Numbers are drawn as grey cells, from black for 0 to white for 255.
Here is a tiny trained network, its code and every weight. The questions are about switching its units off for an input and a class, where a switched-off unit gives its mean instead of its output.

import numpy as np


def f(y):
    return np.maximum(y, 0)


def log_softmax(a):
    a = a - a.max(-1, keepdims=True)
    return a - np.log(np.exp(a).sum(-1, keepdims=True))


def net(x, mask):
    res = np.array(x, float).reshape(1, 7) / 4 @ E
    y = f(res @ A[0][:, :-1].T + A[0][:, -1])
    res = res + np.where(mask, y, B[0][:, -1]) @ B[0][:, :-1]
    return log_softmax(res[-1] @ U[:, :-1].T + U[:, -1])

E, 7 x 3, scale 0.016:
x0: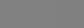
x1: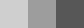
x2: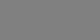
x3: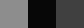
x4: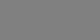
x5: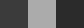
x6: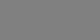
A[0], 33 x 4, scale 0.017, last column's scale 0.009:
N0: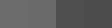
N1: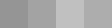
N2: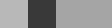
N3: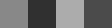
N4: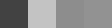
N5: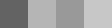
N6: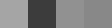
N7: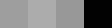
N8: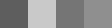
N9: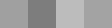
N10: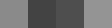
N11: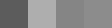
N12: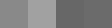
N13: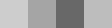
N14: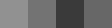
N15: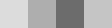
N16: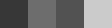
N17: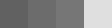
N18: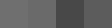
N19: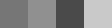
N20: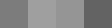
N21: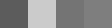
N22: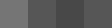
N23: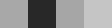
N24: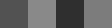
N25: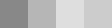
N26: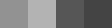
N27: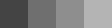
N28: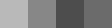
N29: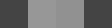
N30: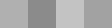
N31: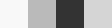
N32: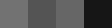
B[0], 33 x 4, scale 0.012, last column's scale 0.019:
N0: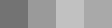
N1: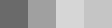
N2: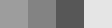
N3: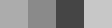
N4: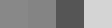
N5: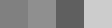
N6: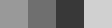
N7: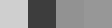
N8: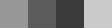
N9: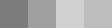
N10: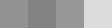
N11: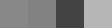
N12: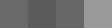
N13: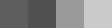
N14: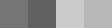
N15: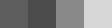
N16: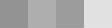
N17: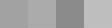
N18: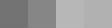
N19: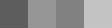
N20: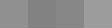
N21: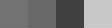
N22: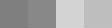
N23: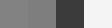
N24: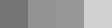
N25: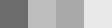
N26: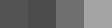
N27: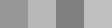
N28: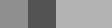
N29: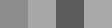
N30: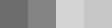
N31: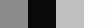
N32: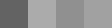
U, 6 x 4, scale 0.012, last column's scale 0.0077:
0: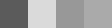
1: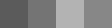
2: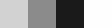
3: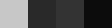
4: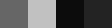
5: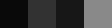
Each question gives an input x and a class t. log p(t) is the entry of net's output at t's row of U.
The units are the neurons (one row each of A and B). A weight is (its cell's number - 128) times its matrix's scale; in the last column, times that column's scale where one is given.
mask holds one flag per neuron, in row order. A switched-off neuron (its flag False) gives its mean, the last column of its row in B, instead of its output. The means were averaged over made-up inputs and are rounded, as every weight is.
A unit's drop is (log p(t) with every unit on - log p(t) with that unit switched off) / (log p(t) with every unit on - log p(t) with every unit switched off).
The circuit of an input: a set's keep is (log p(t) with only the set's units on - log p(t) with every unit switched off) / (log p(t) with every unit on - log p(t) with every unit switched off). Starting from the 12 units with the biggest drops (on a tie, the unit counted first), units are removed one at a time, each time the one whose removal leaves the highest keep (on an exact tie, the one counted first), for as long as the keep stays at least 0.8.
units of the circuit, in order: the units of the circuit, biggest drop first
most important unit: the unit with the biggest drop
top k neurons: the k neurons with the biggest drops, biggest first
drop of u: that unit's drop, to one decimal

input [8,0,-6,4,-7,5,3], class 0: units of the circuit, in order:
(N31; N16)
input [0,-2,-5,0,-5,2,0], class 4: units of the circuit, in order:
(N31; N30)
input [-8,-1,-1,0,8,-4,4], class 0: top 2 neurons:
(N31; N8)
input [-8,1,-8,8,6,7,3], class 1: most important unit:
N14
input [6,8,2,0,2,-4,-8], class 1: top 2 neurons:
(N30; N8)
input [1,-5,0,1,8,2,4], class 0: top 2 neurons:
(N23; N6)
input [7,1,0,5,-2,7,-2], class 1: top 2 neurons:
(N14; N25)
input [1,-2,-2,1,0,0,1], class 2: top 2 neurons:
(N25; N1)
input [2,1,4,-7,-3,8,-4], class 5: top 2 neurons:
(N26; N21)
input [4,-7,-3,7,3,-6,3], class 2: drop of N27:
0.0
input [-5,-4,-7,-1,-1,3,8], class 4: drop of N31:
0.1
